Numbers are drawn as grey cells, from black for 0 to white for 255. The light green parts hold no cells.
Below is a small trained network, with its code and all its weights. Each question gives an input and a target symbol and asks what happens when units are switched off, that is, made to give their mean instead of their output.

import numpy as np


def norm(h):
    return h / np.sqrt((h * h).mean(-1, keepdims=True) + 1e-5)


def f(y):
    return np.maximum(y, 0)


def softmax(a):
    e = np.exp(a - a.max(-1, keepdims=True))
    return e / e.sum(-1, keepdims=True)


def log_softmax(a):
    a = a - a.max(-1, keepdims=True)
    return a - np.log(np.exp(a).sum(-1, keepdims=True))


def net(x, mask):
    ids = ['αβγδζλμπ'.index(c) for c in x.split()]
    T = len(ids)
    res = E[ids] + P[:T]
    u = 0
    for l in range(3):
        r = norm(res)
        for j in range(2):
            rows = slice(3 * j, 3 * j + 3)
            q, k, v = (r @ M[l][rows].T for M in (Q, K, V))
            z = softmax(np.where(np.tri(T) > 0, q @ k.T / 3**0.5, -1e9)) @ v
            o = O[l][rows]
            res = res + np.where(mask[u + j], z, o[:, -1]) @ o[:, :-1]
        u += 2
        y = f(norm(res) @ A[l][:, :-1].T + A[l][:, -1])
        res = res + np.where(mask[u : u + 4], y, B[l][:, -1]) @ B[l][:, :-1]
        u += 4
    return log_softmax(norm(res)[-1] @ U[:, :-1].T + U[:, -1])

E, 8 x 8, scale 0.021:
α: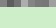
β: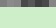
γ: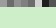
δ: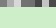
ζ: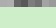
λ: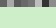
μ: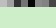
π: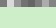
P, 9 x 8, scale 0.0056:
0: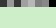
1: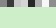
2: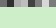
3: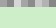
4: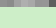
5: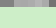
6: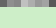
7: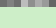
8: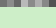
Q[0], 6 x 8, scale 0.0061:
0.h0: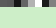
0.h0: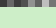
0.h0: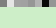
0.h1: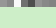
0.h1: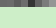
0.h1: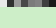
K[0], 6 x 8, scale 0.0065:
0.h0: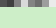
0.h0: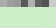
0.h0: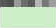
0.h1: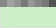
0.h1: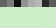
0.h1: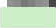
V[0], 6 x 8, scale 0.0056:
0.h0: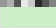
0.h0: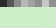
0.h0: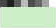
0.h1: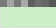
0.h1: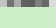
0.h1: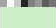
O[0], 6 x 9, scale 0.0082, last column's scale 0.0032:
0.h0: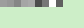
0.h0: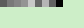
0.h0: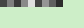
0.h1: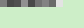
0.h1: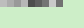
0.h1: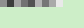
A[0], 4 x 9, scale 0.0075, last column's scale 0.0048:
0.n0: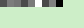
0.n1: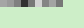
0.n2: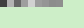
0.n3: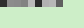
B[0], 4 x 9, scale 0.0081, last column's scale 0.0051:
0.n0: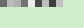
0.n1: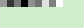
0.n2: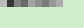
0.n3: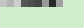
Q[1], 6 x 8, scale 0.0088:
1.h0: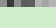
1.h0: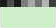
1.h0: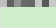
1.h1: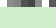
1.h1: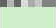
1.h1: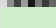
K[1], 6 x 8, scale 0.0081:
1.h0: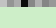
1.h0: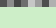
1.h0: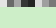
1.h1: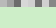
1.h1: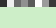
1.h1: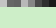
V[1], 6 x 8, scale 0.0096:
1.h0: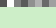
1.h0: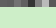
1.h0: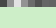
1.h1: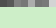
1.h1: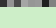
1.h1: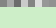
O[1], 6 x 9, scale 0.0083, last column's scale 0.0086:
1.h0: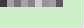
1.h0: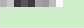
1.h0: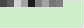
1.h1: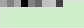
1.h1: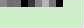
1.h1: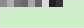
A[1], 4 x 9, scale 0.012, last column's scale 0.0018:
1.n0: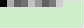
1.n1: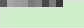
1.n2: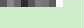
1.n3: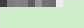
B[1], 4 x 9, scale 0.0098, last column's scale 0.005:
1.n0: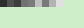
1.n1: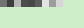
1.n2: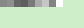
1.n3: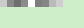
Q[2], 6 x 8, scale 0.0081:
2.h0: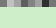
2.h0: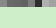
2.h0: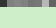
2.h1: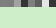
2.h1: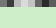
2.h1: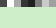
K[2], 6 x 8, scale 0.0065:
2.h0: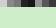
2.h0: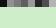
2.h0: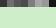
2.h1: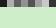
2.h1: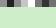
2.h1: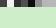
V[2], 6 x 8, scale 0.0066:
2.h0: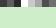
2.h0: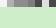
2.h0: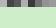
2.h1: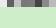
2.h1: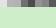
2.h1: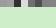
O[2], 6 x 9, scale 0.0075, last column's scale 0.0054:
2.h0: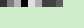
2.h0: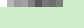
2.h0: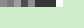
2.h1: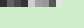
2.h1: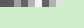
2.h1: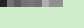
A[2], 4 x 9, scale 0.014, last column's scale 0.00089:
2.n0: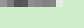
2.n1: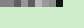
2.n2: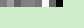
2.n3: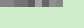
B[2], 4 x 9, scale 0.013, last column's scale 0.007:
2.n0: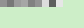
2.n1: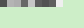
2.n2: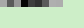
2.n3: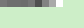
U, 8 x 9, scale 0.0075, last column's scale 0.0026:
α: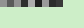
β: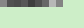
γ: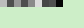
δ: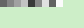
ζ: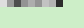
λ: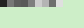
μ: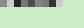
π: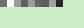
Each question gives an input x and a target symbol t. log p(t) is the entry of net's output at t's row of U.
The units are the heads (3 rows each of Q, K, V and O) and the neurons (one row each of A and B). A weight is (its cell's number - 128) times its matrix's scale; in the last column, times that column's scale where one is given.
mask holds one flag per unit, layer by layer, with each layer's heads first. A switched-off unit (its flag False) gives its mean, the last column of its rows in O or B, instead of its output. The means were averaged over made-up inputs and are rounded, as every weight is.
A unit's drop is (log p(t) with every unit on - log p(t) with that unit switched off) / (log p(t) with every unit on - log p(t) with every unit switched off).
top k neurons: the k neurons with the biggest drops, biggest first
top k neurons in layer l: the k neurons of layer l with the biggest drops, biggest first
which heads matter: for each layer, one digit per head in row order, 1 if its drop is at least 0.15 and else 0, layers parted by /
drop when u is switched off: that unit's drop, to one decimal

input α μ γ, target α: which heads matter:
10 / 10 / 11
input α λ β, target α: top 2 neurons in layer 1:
1.n0; 1.n2
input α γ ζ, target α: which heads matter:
11 / 10 / 00
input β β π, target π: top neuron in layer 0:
0.n0
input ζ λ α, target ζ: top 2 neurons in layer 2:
2.n1; 2.n0
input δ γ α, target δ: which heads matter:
11 / 11 / 00
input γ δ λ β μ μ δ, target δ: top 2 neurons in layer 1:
1.n1; 1.n2
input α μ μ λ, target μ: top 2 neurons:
0.n1; 0.n2
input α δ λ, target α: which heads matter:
10 / 10 / 01
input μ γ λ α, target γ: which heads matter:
00 / 01 / 10
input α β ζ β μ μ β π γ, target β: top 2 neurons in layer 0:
0.n1; 0.n3
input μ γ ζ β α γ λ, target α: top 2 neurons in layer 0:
0.n2; 0.n3
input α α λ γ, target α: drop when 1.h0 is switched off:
0.2
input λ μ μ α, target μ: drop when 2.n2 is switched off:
0.0
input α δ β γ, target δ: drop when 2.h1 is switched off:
0.2
